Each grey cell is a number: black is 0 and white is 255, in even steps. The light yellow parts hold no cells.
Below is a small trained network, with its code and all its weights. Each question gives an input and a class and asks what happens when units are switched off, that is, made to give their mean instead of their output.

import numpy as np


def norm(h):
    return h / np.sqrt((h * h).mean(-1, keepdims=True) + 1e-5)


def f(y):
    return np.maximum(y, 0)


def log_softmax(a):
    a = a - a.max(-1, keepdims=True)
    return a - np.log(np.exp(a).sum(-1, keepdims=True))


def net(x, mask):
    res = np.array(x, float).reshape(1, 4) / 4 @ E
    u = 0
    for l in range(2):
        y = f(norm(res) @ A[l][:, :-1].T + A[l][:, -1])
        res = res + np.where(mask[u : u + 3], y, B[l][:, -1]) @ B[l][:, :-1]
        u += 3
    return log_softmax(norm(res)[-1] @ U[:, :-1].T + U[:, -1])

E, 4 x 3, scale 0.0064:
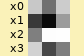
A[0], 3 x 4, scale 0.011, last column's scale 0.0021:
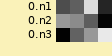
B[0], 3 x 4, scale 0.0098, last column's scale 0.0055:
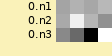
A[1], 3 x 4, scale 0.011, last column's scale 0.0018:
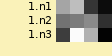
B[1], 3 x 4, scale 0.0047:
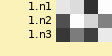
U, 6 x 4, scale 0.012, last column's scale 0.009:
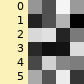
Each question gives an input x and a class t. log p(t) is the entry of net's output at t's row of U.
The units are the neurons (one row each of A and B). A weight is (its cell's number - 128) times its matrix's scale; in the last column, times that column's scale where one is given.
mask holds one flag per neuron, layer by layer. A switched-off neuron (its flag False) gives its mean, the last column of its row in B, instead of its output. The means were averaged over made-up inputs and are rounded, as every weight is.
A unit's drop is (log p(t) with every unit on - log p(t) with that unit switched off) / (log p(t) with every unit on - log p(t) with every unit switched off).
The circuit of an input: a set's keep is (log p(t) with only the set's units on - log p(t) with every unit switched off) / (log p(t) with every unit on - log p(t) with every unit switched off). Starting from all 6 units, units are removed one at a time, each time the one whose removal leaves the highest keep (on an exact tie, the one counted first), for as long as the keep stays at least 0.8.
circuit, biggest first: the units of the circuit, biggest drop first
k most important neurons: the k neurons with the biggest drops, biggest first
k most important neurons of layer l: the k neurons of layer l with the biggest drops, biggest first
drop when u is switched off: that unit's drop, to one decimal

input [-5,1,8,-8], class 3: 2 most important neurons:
[1.n3 0.n3]
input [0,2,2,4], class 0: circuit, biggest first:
[0.n3]
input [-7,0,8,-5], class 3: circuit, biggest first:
[1.n3 0.n3]
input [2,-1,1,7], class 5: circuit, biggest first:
[0.n3 1.n1]
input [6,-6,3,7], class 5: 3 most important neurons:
[0.n3 1.n1 1.n3]
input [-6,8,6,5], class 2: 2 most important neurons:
[0.n3 0.n1]
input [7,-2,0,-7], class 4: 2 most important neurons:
[0.n3 1.n3]
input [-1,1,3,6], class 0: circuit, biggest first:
[0.n3 1.n1]
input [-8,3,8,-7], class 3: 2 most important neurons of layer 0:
[0.n3 0.n2]
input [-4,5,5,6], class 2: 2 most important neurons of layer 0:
[0.n1 0.n3]
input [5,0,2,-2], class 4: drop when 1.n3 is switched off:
0.4
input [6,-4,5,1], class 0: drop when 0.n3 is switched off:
1.3
